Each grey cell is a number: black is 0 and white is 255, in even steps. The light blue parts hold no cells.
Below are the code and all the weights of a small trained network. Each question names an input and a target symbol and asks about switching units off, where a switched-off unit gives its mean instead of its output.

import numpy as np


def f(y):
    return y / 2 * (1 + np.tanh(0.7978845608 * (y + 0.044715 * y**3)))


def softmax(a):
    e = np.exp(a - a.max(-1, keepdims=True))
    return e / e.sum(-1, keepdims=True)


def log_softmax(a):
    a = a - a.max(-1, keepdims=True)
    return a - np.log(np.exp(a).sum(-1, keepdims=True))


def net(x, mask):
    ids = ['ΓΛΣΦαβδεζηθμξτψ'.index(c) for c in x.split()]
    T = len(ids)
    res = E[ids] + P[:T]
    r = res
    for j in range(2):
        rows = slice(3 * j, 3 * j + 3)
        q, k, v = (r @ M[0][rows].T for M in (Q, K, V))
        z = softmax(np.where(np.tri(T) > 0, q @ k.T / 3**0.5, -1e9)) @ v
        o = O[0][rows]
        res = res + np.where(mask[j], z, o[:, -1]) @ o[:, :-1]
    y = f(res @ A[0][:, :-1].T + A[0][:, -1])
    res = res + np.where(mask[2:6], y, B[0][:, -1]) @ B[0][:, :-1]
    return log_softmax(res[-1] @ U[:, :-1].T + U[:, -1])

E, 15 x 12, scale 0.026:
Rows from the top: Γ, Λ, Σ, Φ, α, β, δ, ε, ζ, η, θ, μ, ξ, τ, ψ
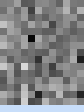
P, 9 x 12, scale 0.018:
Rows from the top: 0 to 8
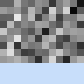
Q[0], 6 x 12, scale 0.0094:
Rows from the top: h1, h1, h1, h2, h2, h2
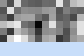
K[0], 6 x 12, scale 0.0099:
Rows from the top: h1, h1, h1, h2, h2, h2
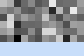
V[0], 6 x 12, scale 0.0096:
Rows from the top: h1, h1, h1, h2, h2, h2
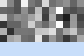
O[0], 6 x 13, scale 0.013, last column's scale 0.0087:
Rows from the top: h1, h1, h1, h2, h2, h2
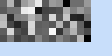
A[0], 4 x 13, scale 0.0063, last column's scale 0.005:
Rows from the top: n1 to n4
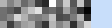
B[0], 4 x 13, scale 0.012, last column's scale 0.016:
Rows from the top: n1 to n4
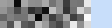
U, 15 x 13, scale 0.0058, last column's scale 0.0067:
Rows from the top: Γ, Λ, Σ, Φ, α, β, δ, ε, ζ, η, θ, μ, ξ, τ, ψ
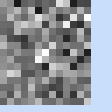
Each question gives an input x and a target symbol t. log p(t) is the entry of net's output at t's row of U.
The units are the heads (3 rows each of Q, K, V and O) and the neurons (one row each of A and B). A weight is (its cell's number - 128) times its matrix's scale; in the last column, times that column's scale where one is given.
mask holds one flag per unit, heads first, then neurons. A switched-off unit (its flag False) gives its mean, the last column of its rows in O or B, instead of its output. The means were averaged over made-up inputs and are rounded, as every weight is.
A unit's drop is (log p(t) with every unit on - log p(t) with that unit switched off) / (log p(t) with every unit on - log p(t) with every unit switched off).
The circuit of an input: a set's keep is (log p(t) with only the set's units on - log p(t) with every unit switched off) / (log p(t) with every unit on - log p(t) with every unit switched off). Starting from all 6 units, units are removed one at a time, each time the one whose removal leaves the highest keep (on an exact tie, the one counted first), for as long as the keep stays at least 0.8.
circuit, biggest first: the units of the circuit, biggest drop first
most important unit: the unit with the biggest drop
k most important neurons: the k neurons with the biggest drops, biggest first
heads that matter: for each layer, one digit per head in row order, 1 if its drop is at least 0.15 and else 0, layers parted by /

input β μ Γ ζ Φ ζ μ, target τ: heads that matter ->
10
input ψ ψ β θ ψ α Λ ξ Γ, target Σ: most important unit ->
h2
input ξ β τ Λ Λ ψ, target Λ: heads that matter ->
01
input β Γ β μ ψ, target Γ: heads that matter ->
11
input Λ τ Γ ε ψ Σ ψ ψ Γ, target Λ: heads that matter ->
01
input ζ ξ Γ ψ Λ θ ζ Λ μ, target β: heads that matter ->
01
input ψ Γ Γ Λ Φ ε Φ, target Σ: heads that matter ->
10
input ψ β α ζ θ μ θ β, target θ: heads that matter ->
10
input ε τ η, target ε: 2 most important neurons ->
[n3; n4]
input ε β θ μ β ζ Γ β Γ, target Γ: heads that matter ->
01
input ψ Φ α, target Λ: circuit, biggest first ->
[n3; h2]
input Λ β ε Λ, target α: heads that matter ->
11
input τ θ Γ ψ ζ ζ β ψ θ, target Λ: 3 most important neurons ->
[n3; n4; n1]
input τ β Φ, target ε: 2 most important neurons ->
[n3; n4]
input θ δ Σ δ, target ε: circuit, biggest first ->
[h1]
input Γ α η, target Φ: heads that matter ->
01
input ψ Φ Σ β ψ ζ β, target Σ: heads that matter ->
11
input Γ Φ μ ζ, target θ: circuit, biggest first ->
[h1; n1]
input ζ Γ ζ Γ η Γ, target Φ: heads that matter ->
01
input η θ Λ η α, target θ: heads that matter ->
10
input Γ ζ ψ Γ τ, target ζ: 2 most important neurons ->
[n1; n4]
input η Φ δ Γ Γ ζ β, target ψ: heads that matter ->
10
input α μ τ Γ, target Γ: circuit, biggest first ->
[h2]
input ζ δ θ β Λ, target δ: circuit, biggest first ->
[h1; n2; n4]
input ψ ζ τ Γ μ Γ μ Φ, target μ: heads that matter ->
10
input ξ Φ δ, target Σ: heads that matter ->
01
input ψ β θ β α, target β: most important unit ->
n1
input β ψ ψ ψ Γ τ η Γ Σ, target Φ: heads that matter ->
01
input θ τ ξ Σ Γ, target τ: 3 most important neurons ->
[n2; n4; n3]
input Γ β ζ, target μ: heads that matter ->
11
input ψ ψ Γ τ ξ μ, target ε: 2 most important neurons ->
[n3; n2]
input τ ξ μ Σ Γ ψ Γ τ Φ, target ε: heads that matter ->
01
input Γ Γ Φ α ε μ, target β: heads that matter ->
01
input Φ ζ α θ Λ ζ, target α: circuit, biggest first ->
[h2]
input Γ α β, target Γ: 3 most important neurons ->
[n1; n3; n4]
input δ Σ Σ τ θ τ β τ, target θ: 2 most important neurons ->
[n3; n1]
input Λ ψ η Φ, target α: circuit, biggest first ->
[h1; h2]
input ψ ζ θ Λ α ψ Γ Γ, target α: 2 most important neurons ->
[n4; n3]
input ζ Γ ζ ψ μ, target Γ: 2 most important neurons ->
[n1; n4]
